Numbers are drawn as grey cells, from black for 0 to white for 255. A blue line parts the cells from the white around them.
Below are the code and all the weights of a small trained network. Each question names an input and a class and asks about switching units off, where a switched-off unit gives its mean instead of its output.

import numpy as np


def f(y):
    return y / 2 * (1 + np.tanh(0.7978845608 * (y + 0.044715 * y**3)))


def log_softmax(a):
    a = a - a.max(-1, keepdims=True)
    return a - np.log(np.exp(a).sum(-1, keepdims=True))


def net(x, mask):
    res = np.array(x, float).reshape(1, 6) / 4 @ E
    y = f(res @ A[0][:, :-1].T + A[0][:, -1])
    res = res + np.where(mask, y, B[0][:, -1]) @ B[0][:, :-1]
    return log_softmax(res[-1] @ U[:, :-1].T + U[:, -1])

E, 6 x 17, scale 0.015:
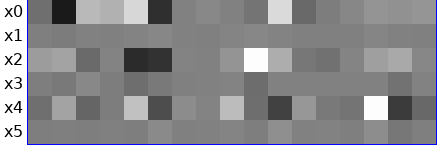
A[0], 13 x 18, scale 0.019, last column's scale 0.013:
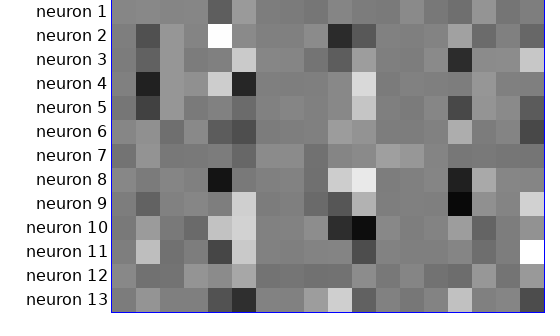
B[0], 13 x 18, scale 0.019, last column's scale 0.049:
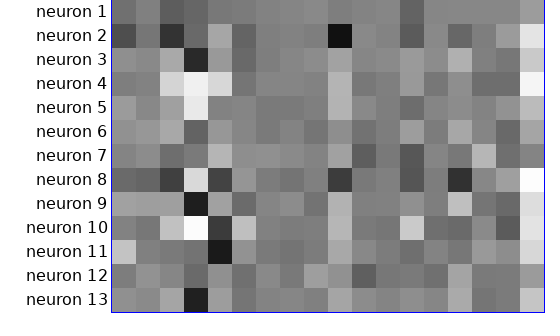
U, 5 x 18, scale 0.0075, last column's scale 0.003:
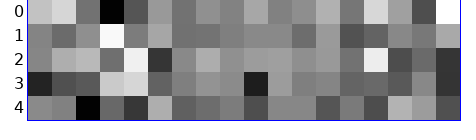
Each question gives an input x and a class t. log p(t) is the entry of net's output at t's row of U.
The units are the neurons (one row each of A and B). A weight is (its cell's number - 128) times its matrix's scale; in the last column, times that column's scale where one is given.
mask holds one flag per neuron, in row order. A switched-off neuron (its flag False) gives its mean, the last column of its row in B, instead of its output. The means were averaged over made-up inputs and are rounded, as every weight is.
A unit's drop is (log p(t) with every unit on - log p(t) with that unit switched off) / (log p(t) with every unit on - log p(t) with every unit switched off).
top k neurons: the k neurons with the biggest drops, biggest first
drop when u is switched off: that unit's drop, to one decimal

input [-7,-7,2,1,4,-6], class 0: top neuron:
[neuron 8]
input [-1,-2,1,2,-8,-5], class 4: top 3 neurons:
[neuron 8; neuron 4; neuron 13]
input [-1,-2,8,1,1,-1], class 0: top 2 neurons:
[neuron 13; neuron 2]
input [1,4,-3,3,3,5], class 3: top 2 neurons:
[neuron 2; neuron 11]
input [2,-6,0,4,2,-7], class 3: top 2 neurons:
[neuron 9; neuron 3]
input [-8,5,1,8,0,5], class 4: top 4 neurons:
[neuron 4; neuron 9; neuron 3; neuron 11]
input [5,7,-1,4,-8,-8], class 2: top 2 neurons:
[neuron 9; neuron 3]
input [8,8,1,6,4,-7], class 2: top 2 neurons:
[neuron 8; neuron 4]
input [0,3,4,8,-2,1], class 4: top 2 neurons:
[neuron 4; neuron 10]
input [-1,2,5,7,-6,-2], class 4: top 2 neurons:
[neuron 8; neuron 4]
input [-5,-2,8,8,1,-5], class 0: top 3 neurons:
[neuron 13; neuron 2; neuron 6]
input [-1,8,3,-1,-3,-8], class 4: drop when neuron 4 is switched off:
0.4
